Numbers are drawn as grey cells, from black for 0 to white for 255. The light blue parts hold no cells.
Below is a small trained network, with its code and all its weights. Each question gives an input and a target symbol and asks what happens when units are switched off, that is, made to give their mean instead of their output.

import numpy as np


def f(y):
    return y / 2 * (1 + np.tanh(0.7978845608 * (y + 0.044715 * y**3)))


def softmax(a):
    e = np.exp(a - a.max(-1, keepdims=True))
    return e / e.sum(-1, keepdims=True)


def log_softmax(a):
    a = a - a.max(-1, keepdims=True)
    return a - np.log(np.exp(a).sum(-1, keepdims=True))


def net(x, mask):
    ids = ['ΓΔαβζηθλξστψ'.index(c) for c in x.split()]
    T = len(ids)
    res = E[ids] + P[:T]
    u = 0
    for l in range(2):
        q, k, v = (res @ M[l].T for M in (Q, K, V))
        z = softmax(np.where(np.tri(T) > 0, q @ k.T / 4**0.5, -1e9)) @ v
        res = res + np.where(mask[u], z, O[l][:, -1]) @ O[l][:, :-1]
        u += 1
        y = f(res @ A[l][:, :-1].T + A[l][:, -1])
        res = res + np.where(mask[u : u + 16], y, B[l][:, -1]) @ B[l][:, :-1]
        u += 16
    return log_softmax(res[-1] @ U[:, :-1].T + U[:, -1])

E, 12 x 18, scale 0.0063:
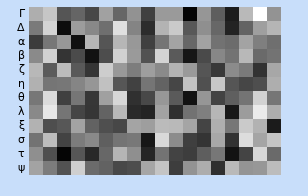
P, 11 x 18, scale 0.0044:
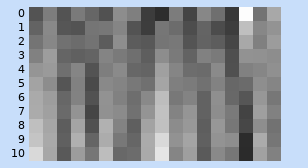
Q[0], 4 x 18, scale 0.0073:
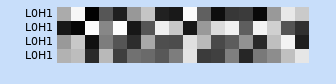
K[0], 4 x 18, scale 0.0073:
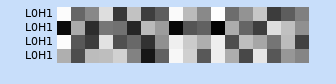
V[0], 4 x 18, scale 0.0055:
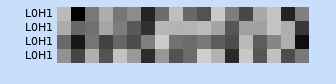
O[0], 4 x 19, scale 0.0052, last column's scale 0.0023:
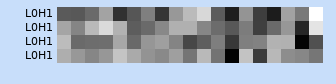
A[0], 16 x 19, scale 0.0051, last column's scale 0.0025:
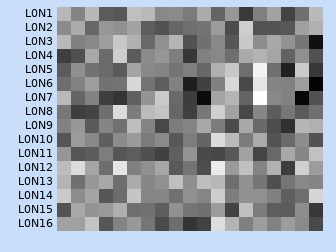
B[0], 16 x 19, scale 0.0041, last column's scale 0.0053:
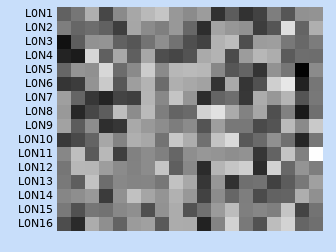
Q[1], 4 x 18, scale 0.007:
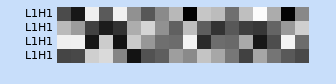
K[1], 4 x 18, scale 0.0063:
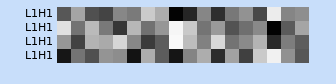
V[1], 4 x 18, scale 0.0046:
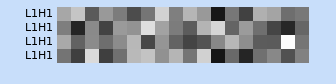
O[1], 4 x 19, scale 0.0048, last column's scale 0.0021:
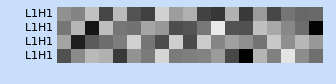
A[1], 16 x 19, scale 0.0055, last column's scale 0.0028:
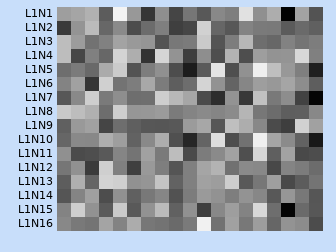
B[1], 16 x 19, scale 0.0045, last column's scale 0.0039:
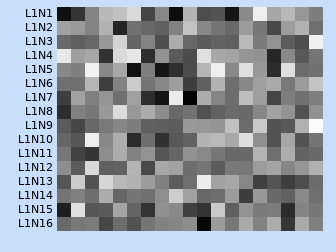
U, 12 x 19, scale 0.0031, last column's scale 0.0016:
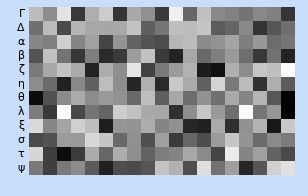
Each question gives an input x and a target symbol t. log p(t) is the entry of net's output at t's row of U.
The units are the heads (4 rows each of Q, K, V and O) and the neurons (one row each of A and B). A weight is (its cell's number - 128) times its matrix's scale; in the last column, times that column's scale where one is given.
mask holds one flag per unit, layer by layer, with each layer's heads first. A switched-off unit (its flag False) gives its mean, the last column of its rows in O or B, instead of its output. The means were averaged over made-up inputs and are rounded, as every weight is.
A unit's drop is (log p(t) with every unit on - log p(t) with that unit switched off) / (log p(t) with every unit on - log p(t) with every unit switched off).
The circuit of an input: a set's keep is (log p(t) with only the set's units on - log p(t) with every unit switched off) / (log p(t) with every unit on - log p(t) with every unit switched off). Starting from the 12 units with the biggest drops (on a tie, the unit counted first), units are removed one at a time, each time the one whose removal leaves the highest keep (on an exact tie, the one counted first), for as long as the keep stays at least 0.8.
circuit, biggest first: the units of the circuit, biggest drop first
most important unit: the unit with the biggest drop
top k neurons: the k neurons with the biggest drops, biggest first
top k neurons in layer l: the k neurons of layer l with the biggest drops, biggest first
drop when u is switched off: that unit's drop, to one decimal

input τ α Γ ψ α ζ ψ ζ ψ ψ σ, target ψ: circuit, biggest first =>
L0H1, L1H1, L1N9
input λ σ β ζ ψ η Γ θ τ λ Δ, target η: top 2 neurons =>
L0N2, L0N9
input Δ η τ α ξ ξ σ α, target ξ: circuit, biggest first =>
L0H1, L1N9
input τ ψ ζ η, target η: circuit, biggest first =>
L1H1, L0N2, L0H1, L0N9
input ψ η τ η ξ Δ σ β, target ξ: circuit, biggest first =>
L0H1, L1N9
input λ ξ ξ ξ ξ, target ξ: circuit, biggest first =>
L0H1
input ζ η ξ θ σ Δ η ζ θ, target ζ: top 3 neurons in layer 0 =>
L0N13, L0N12, L0N11
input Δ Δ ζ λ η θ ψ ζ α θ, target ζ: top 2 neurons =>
L0N13, L0N14
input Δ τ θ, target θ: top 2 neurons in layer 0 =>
L0N6, L0N5
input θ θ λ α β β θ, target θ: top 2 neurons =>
L1N7, L0N6
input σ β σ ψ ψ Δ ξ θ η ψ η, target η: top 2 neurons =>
L0N2, L0N9
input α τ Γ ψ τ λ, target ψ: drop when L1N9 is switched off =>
0.2
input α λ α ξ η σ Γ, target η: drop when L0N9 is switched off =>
0.1
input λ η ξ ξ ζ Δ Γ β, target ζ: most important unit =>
L1H1
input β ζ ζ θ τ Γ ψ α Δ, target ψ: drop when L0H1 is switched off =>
0.6
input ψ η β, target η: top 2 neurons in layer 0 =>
L0N2, L0N9
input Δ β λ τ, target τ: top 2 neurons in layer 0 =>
L0N7, L0N8
